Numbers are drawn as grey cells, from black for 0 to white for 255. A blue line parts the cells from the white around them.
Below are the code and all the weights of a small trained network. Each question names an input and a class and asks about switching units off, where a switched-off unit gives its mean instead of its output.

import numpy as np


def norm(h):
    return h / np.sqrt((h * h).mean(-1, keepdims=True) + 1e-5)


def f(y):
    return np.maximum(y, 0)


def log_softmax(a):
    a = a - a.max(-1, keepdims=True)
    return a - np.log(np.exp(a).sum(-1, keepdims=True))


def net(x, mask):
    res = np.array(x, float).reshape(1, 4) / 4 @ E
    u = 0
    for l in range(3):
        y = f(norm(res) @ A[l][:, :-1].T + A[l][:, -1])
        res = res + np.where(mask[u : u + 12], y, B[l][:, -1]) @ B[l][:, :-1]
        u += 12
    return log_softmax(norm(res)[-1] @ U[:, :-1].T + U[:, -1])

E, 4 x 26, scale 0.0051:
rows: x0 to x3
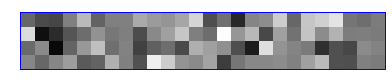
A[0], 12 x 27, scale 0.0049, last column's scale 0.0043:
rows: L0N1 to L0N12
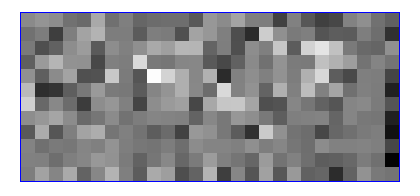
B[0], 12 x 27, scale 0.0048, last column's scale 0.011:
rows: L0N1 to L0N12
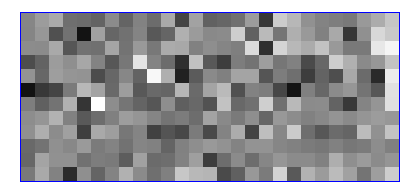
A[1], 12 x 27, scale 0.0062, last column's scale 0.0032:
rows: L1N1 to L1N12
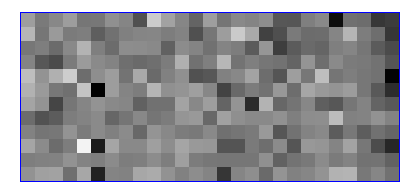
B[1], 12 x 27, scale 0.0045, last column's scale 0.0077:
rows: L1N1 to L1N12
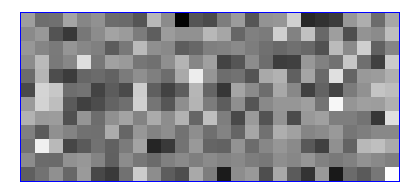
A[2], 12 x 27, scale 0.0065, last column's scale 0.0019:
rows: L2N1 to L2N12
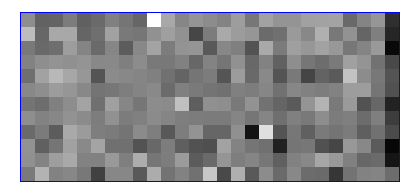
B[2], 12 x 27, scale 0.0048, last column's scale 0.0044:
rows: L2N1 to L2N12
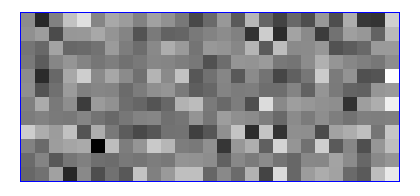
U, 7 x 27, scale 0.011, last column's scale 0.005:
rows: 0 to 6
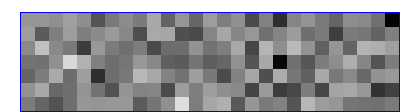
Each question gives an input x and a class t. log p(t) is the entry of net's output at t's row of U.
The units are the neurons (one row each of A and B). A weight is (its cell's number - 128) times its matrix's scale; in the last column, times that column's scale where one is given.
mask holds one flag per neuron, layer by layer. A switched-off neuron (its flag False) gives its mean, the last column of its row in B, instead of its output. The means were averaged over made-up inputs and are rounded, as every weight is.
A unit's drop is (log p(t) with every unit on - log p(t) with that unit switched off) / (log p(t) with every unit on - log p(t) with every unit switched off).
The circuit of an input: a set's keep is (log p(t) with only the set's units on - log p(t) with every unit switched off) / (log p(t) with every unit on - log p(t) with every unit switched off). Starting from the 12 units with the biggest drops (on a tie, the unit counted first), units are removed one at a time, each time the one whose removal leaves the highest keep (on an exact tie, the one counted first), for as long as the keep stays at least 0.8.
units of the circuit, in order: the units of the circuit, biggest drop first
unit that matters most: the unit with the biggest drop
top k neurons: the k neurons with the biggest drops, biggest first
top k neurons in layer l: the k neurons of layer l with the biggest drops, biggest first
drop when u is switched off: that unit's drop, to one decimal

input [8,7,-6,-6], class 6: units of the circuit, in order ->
[L0N6]
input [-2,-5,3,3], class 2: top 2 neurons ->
[L0N9 L0N2]
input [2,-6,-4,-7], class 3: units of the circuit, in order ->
[L0N3 L0N12]
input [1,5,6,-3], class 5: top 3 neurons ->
[L0N6 L0N3 L1N7]
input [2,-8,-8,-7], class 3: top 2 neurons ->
[L0N4 L0N3]
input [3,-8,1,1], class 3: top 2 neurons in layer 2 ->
[L2N9 L2N5]
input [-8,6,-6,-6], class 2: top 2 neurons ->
[L1N5 L0N7]
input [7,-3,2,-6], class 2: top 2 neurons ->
[L0N9 L0N5]
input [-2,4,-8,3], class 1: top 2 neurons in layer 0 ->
[L0N5 L0N7]
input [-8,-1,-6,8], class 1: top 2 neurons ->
[L0N7 L1N1]
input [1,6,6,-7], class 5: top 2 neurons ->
[L0N3 L1N7]
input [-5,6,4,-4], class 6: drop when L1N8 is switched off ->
0.1
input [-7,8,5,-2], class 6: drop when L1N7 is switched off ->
0.1
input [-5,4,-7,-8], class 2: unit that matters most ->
L0N6
